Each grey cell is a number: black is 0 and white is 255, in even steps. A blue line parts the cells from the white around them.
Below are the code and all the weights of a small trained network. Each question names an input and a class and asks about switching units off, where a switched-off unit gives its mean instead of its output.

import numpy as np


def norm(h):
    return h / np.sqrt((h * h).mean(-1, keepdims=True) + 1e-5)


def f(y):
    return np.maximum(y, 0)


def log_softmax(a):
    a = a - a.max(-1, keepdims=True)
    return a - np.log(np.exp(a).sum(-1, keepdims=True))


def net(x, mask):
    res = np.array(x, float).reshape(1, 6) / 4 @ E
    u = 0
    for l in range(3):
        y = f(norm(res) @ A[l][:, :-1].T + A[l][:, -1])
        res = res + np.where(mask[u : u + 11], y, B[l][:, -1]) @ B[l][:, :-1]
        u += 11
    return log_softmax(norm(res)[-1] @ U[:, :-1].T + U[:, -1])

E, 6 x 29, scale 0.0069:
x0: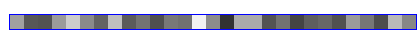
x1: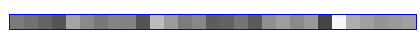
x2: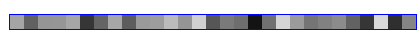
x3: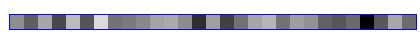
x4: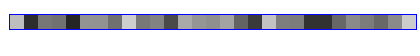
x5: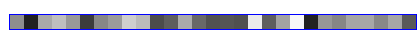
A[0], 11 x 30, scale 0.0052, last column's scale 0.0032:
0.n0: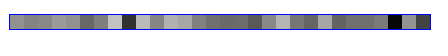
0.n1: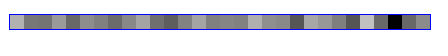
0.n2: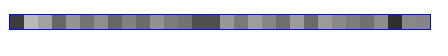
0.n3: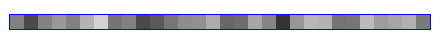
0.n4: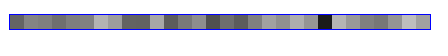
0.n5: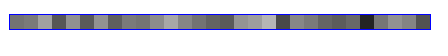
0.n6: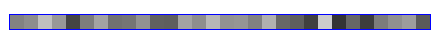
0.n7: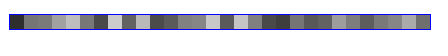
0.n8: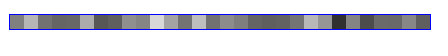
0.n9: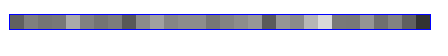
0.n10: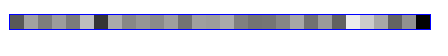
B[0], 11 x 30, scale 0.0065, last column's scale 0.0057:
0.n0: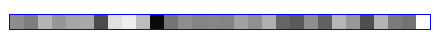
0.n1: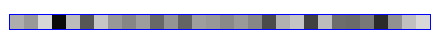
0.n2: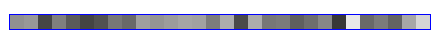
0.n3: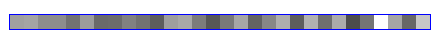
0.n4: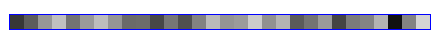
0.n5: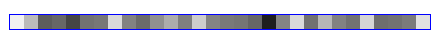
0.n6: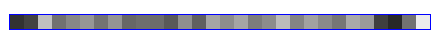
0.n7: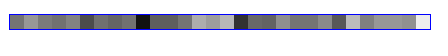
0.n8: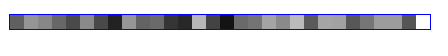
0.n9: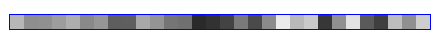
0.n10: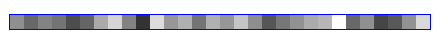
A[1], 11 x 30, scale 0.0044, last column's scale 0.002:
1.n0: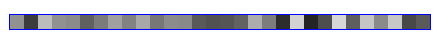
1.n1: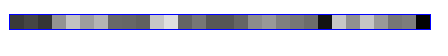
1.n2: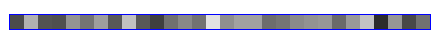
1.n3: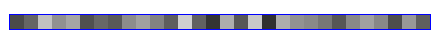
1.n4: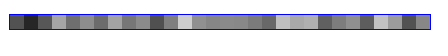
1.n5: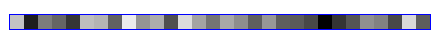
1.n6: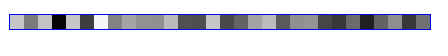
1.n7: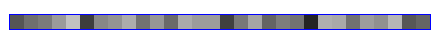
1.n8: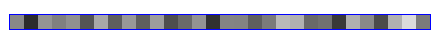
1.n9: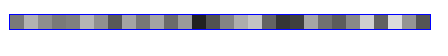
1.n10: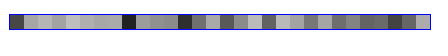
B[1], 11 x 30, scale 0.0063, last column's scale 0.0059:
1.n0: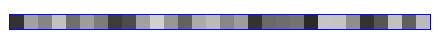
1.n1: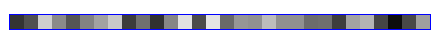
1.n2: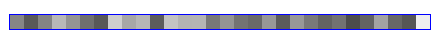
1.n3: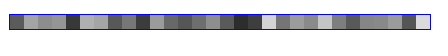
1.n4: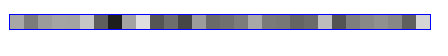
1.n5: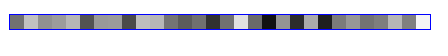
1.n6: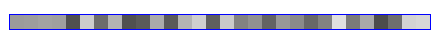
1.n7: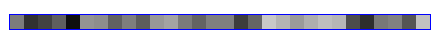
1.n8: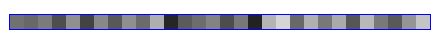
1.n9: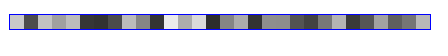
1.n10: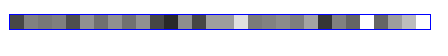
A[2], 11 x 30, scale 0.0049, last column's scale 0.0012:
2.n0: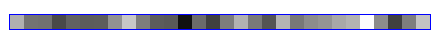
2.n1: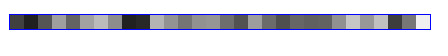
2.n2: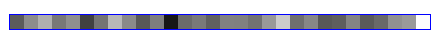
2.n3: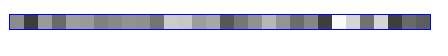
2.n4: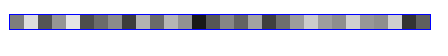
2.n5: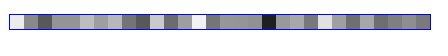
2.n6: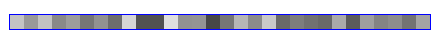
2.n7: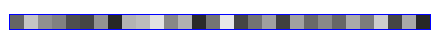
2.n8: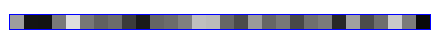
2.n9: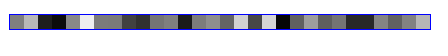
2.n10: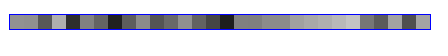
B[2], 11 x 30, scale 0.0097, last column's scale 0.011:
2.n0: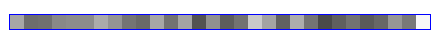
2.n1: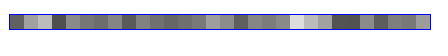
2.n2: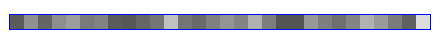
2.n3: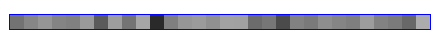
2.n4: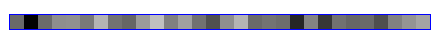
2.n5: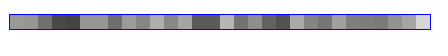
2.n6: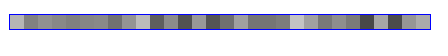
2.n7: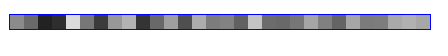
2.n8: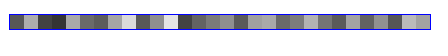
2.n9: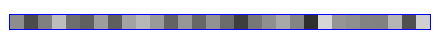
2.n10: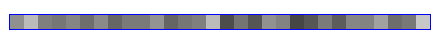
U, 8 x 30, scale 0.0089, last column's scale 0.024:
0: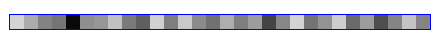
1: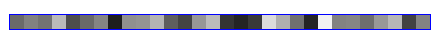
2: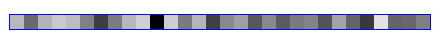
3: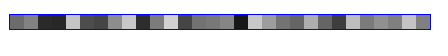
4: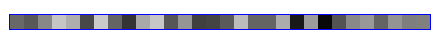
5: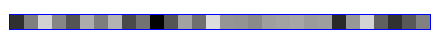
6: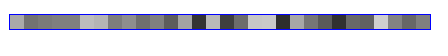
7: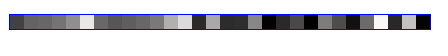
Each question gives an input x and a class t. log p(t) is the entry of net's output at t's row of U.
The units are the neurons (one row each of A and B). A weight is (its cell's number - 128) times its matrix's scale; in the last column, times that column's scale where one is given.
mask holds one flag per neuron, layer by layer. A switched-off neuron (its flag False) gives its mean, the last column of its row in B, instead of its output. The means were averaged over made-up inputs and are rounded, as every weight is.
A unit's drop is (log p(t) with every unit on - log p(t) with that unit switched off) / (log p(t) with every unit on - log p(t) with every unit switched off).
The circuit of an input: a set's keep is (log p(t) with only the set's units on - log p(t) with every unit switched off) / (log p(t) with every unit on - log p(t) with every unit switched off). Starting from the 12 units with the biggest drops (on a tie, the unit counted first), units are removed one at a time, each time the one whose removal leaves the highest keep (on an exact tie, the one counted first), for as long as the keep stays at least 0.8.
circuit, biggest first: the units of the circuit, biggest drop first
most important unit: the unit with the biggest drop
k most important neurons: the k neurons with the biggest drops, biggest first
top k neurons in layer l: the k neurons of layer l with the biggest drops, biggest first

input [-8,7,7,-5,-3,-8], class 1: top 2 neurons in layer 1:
[1.n2 1.n9]
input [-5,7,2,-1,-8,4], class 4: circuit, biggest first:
[2.n4]
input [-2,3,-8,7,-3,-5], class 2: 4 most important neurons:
[1.n9 2.n6 1.n2 0.n1]
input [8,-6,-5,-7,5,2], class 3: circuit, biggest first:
[0.n7 2.n8]
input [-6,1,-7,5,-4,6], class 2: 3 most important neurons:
[1.n9 0.n8 2.n6]
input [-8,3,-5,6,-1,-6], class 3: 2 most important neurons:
[2.n7 0.n2]
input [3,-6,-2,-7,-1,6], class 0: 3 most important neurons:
[0.n10 0.n1 2.n5]
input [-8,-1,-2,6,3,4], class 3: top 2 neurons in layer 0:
[0.n2 0.n1]
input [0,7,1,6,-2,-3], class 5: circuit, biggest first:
[0.n4 1.n1]
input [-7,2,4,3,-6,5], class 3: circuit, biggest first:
[2.n7 0.n2]
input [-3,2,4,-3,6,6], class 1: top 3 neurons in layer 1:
[1.n0 1.n3 1.n10]
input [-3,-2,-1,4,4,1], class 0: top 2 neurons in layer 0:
[0.n5 0.n8]
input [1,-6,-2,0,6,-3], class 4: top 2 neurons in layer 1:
[1.n5 1.n8]
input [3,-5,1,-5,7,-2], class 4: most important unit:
1.n5
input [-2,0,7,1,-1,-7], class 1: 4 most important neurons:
[2.n9 0.n8 1.n2 1.n9]
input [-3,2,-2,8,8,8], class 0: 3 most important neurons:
[1.n6 0.n5 0.n8]
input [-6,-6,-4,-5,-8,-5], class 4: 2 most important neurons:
[0.n9 2.n4]
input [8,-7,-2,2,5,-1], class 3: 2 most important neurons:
[2.n8 0.n7]
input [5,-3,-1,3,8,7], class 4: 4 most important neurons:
[1.n5 0.n8 2.n9 1.n8]
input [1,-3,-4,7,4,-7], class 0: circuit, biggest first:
[1.n6]
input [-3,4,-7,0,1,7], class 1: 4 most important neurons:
[1.n0 1.n3 2.n10 0.n0]
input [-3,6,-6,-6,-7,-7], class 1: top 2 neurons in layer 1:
[1.n5 1.n6]
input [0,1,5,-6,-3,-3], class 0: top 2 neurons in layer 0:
[0.n10 0.n1]
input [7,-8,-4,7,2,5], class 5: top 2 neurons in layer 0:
[0.n6 0.n10]
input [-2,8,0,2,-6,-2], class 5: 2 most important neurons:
[1.n1 0.n4]
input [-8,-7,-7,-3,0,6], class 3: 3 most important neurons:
[2.n7 0.n2 0.n0]
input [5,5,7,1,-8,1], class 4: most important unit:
2.n4
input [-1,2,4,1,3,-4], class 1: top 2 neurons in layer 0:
[0.n8 0.n3]
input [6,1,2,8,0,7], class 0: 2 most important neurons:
[1.n6 2.n5]
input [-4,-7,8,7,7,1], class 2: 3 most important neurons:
[0.n0 0.n1 0.n10]
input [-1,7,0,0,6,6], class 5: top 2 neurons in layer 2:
[2.n1 2.n9]
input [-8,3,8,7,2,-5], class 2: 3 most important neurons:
[0.n0 2.n3 0.n1]
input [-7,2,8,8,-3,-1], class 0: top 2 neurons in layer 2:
[2.n5 2.n2]
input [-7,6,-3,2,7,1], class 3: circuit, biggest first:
[2.n7]
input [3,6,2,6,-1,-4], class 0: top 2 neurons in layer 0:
[0.n5 0.n6]
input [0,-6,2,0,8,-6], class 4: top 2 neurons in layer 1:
[1.n5 1.n3]
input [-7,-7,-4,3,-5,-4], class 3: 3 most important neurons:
[0.n2 2.n7 0.n4]
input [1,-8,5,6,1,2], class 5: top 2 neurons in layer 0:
[0.n6 0.n0]
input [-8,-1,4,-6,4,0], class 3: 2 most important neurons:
[2.n7 0.n5]
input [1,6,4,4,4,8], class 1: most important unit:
1.n0
